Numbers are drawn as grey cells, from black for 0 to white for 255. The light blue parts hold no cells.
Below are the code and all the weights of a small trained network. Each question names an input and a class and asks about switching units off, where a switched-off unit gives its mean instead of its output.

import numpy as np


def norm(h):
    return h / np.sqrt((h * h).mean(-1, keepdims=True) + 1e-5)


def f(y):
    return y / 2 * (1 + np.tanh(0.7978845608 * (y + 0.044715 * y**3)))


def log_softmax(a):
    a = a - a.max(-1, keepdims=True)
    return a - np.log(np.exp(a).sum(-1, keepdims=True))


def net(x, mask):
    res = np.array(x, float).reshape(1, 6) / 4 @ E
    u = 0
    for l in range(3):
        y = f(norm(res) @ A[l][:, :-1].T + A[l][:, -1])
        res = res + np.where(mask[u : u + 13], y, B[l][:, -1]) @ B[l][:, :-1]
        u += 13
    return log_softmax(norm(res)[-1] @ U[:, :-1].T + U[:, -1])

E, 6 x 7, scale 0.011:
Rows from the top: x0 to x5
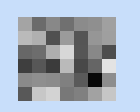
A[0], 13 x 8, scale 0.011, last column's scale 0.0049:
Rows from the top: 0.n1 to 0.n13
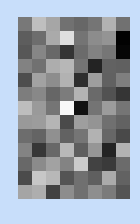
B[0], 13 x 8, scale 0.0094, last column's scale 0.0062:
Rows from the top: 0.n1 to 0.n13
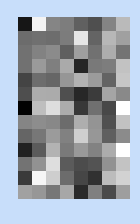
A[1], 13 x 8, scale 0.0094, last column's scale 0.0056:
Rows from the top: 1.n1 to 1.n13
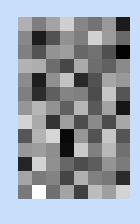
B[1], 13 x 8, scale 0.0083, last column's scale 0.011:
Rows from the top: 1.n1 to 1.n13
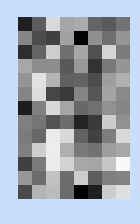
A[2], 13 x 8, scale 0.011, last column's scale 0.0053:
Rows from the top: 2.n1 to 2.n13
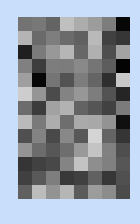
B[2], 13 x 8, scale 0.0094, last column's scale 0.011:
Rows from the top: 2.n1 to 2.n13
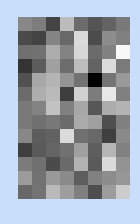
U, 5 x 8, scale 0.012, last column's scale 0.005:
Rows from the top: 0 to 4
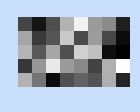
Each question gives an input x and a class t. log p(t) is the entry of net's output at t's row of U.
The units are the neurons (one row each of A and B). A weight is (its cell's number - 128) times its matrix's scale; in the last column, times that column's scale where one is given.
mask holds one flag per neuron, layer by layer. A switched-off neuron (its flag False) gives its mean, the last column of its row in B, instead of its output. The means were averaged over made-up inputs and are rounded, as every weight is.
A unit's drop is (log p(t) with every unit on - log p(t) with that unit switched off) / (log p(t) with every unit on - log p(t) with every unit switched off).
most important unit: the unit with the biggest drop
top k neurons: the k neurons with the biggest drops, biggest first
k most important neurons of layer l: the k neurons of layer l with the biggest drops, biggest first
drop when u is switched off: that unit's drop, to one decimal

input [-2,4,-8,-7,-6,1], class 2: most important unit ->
0.n12
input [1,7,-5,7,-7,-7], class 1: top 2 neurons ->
1.n2, 0.n12
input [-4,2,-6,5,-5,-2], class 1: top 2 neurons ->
1.n2, 0.n12
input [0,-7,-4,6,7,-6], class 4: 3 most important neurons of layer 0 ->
0.n7, 0.n12, 0.n1
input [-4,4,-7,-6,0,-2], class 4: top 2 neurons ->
0.n10, 0.n12
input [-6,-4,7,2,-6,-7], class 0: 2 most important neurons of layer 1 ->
1.n13, 1.n9
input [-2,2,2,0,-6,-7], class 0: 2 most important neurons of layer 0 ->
0.n10, 0.n11
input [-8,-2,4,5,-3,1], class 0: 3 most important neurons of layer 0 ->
0.n5, 0.n2, 0.n12
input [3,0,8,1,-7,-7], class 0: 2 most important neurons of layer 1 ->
1.n13, 1.n9
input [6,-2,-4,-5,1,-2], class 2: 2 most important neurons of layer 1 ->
1.n13, 1.n11
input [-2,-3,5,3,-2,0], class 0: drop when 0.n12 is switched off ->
0.2
